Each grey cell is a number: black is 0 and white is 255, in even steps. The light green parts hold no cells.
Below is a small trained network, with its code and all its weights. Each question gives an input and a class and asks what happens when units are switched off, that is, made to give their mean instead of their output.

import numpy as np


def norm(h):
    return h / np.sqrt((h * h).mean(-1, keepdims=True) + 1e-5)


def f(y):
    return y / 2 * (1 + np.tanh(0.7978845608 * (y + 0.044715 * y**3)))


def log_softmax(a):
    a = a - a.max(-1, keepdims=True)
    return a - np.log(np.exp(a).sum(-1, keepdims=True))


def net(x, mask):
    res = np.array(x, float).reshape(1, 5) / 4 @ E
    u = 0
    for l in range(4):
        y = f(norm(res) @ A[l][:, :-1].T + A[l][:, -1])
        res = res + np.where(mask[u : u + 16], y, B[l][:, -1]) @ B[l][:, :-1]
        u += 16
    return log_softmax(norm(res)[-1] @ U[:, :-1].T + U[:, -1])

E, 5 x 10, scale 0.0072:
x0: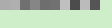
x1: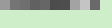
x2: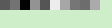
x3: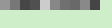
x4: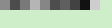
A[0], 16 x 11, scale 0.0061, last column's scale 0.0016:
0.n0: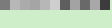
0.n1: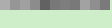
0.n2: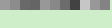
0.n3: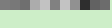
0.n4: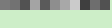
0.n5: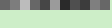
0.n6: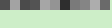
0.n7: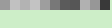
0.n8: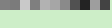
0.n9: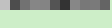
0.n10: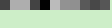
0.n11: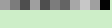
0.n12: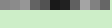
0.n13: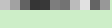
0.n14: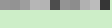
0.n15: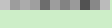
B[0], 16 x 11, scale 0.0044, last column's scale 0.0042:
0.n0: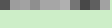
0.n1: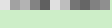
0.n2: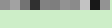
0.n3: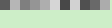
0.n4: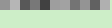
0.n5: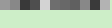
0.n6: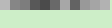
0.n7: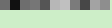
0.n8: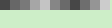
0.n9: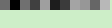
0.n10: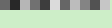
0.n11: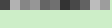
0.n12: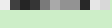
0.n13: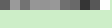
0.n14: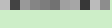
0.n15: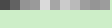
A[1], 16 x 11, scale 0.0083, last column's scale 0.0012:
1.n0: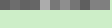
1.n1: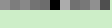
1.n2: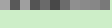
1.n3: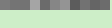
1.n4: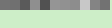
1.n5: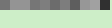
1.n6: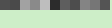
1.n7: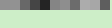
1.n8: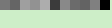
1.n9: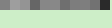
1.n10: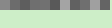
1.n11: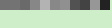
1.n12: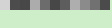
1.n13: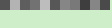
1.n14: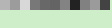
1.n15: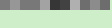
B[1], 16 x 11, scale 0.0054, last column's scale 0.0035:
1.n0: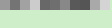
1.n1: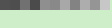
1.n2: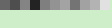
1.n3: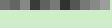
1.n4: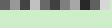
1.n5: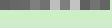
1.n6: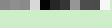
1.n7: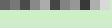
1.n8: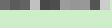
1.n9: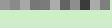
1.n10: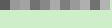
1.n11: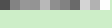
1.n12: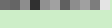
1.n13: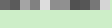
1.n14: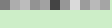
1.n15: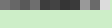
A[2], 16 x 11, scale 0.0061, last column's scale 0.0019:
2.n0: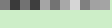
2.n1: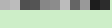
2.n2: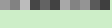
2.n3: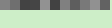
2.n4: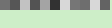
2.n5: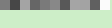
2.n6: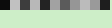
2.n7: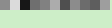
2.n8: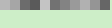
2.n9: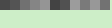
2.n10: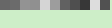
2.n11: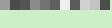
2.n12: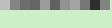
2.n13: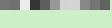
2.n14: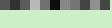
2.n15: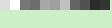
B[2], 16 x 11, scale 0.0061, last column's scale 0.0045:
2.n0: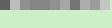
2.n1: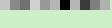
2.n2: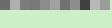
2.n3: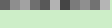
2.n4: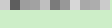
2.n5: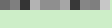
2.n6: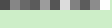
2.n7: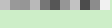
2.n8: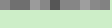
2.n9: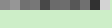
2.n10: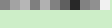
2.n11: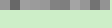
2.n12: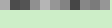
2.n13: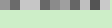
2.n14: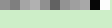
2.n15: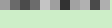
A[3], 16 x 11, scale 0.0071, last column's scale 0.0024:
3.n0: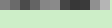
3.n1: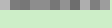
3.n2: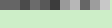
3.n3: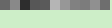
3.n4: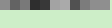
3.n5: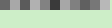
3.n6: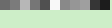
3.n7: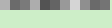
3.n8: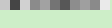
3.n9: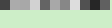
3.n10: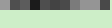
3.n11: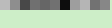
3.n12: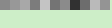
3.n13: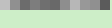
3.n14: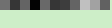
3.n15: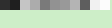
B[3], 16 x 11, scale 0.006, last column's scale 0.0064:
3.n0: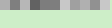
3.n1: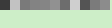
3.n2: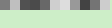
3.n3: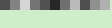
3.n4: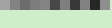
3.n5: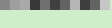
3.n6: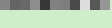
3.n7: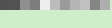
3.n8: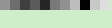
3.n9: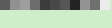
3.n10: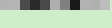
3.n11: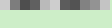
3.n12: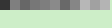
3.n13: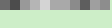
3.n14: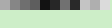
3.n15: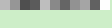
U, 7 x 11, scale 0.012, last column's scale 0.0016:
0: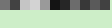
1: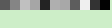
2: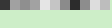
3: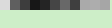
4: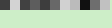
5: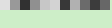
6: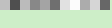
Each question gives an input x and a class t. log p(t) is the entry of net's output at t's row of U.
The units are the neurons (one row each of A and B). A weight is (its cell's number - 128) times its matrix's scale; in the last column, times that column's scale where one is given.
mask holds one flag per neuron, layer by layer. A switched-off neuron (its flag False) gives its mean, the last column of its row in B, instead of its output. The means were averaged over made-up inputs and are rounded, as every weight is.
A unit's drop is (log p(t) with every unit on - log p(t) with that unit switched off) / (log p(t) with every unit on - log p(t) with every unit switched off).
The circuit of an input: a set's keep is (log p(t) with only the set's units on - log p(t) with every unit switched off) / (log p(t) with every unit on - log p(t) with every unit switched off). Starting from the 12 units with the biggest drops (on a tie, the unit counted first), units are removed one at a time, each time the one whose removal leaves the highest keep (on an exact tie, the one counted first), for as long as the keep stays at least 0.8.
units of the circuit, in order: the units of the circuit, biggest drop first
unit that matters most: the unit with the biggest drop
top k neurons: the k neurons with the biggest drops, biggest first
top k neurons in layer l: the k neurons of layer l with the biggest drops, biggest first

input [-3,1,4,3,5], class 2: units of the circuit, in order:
1.n11, 2.n10
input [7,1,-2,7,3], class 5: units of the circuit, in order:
2.n1
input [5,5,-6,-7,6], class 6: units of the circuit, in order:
2.n4, 1.n14
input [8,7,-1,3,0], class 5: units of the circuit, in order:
2.n1, 0.n13
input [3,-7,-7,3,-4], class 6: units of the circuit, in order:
1.n14, 2.n4
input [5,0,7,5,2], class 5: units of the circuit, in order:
2.n1, 0.n2, 3.n8
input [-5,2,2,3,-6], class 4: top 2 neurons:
0.n5, 2.n6
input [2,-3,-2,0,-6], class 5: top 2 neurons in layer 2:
2.n15, 2.n1
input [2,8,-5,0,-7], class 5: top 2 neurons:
0.n13, 2.n1
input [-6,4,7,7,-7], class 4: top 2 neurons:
2.n6, 0.n5
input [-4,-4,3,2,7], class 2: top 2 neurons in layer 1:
1.n11, 1.n4
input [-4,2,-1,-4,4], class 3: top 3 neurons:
1.n15, 0.n13, 0.n9
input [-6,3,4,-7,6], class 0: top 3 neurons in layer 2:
2.n14, 2.n10, 2.n9
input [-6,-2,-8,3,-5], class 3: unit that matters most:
1.n15
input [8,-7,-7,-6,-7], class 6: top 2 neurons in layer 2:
2.n4, 2.n9
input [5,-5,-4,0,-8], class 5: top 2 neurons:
2.n15, 2.n1
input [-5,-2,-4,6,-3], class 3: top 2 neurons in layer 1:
1.n15, 1.n4
